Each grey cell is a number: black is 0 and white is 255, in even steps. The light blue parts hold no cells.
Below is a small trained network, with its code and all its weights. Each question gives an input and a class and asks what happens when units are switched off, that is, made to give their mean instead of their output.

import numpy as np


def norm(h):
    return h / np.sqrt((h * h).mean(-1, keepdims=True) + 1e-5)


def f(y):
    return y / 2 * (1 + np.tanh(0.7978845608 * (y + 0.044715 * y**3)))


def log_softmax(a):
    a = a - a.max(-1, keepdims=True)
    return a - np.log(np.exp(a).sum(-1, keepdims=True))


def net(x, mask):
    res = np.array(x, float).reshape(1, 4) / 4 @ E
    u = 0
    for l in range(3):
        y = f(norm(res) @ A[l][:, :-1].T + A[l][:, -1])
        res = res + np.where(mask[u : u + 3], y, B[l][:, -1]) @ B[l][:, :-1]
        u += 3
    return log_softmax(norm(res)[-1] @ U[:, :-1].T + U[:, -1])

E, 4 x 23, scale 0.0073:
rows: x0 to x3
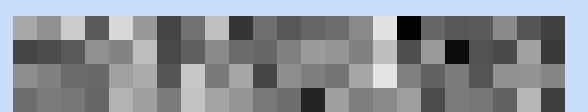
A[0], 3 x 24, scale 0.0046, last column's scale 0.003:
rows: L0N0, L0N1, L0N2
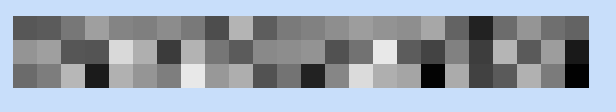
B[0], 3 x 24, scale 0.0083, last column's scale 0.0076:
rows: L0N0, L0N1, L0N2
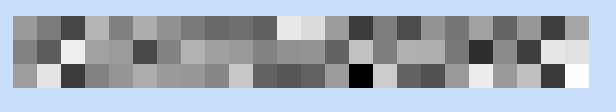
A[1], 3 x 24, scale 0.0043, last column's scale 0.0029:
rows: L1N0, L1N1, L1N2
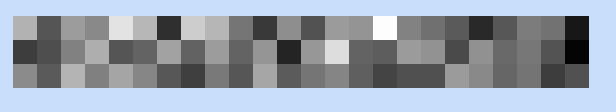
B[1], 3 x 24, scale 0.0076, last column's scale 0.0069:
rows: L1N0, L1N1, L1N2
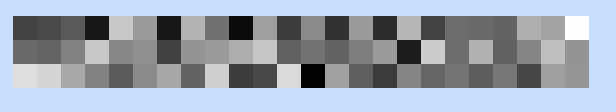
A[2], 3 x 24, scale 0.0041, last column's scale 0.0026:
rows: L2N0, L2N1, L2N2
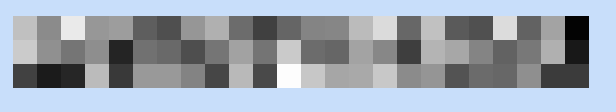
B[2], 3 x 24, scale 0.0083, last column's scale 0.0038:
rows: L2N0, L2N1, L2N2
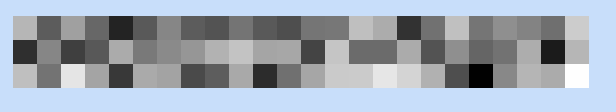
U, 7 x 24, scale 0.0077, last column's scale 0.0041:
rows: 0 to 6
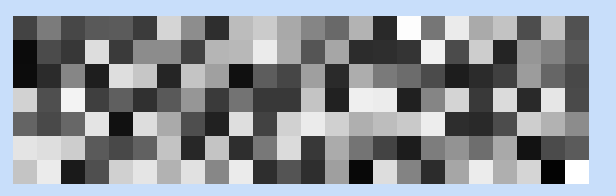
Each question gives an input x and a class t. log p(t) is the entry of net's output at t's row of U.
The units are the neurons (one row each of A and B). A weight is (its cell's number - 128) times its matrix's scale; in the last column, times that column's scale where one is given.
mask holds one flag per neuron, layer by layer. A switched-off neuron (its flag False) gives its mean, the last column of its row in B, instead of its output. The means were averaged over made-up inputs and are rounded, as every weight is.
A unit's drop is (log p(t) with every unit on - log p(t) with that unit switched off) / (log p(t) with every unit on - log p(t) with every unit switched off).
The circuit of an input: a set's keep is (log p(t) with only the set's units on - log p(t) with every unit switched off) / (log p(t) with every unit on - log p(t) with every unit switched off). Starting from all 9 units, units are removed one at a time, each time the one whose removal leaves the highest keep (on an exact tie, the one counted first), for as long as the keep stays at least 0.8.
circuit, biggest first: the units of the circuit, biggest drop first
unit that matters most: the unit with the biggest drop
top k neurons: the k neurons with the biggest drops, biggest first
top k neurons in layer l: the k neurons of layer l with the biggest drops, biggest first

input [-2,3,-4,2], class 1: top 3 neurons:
[L1N1, L0N2, L0N1]
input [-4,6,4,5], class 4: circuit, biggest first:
[L2N2]
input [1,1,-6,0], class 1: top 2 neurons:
[L1N1, L2N1]
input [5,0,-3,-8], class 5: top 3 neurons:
[L0N1, L1N2, L1N0]
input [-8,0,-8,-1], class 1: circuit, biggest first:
[L1N1, L0N1]
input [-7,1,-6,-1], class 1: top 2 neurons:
[L1N1, L0N0]
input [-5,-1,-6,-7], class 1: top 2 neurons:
[L0N1, L1N1]
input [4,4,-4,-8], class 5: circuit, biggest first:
[L0N1, L1N2]
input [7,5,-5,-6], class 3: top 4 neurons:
[L2N0, L0N2, L0N0, L2N1]
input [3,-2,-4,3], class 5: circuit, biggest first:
[L1N2, L0N2]
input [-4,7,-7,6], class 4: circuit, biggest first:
[L2N2, L1N0]
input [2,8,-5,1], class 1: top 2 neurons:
[L0N1, L1N1]
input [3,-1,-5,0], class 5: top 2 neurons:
[L1N2, L0N2]
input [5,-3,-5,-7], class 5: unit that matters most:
L0N1
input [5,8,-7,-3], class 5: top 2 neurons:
[L1N2, L1N0]
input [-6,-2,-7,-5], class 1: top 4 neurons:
[L0N1, L1N1, L1N0, L2N2]
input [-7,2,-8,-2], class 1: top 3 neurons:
[L1N1, L0N0, L0N1]
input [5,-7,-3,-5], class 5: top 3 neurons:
[L0N1, L1N2, L1N0]
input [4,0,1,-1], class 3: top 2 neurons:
[L0N1, L2N0]
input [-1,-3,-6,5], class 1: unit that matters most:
L0N2
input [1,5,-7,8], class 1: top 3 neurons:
[L0N1, L0N2, L1N1]
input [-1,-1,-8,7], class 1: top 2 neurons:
[L1N1, L0N2]
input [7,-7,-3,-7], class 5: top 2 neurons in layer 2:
[L2N1, L2N2]
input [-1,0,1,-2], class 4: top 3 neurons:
[L1N0, L0N2, L0N1]
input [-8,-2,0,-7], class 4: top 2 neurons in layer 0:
[L0N1, L0N2]
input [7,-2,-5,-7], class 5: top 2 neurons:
[L1N2, L0N1]
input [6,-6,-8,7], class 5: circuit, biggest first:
[L1N2]
